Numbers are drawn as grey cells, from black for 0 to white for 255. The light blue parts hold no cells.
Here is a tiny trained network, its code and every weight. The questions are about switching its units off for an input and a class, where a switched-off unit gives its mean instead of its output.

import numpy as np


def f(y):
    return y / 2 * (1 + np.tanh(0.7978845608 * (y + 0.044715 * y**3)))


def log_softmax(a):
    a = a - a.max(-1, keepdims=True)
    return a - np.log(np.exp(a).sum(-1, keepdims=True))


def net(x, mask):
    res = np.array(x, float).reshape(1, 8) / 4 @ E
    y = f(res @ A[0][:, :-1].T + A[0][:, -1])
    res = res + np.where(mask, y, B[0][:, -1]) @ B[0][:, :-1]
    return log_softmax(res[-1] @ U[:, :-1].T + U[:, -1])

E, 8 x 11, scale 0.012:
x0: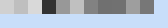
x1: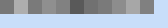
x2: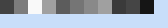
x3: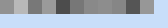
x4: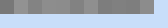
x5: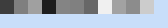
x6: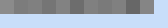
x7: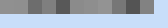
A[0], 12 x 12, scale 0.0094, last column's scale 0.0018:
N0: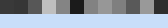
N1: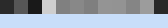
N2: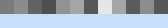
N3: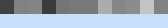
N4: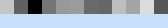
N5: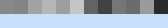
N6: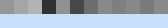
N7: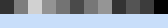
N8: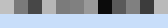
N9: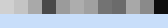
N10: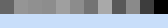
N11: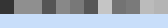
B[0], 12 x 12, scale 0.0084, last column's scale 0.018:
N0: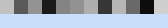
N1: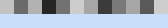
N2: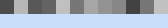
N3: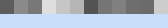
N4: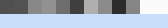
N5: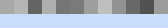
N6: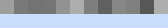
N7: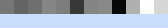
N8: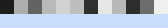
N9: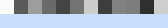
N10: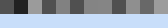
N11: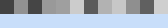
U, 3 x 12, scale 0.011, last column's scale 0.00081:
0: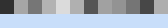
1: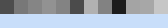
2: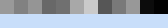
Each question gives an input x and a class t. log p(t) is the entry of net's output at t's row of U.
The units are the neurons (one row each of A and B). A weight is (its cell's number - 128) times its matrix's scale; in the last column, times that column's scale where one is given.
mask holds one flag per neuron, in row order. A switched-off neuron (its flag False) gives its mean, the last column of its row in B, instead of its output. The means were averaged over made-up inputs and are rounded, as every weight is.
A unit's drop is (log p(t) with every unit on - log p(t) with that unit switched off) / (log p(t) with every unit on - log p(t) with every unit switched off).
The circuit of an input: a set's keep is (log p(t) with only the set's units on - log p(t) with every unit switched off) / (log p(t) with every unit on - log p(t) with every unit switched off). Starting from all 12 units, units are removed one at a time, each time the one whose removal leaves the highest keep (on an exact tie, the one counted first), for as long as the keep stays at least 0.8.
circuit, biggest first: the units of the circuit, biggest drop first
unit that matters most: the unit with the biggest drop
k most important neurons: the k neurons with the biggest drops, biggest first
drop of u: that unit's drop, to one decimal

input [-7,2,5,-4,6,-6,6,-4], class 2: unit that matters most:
N0
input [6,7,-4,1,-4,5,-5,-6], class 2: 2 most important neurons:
[N9, N8]
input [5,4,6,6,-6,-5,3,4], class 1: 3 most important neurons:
[N7, N11, N3]
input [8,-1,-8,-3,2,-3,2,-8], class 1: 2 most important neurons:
[N4, N0]
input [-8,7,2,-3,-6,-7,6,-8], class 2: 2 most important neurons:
[N0, N1]
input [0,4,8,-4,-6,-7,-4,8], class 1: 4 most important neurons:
[N7, N11, N10, N3]
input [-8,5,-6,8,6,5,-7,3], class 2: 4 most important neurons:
[N1, N0, N8, N7]
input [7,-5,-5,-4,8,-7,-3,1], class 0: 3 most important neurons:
[N8, N0, N1]
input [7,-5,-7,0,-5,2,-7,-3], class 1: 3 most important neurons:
[N4, N0, N1]
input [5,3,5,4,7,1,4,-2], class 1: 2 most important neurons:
[N7, N0]
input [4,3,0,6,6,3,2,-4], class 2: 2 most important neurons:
[N8, N9]
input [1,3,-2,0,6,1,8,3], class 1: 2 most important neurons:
[N8, N0]
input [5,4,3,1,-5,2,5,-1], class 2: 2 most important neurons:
[N4, N8]
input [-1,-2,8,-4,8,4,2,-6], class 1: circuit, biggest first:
[N7]
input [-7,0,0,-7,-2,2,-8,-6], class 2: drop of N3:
0.0
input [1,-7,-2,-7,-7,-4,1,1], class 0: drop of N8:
0.1
